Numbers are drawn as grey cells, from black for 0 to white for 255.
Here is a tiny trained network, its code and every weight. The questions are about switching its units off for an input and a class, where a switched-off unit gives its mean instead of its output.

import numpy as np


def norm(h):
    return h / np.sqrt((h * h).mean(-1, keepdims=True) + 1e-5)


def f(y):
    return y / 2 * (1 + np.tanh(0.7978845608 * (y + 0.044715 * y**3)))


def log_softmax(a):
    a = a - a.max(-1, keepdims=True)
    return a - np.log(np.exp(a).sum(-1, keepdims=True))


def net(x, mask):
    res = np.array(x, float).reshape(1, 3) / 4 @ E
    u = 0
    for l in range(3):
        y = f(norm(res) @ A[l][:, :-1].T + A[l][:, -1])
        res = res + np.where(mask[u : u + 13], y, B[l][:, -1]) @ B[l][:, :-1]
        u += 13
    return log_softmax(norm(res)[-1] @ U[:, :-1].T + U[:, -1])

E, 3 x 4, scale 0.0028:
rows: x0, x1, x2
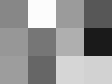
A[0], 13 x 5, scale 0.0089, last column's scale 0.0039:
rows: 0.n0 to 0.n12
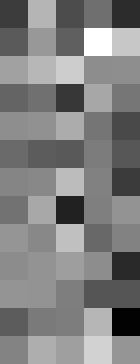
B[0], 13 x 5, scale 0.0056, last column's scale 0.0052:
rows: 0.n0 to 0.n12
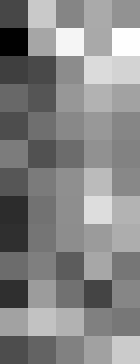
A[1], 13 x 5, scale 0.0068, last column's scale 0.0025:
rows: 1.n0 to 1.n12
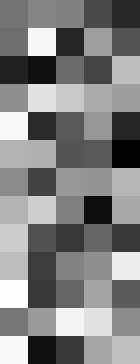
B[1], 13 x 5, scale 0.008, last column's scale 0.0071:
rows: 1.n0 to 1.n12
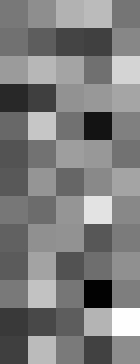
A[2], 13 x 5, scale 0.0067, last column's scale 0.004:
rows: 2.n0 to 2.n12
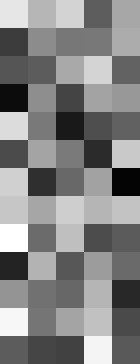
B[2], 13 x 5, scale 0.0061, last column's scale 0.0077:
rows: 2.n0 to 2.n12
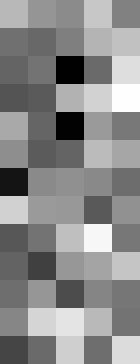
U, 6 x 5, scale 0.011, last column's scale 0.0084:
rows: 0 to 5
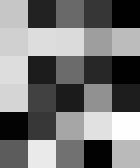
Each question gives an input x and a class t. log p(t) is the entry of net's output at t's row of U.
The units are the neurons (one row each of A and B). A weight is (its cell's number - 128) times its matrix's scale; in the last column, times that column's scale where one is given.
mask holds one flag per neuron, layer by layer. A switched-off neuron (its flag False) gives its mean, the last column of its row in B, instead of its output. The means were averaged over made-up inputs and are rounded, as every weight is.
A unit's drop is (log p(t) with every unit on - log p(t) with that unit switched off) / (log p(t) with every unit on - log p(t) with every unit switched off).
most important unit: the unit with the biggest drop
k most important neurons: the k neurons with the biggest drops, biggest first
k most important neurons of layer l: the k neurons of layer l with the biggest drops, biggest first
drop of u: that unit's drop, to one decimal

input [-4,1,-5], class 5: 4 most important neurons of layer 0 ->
(0.n1; 0.n2; 0.n8; 0.n12)
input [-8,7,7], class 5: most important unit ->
0.n1
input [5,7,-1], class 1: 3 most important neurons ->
(1.n11; 0.n1; 0.n7)
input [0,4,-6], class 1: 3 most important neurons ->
(1.n3; 1.n11; 0.n1)
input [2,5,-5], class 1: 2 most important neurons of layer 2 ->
(2.n7; 2.n3)
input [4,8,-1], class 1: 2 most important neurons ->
(1.n11; 0.n1)
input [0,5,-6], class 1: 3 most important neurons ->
(1.n11; 1.n3; 0.n1)
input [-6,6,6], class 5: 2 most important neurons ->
(0.n1; 0.n7)
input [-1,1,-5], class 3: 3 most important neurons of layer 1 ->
(1.n11; 1.n3; 1.n1)
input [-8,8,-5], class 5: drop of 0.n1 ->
0.7
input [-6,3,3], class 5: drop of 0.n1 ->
1.0
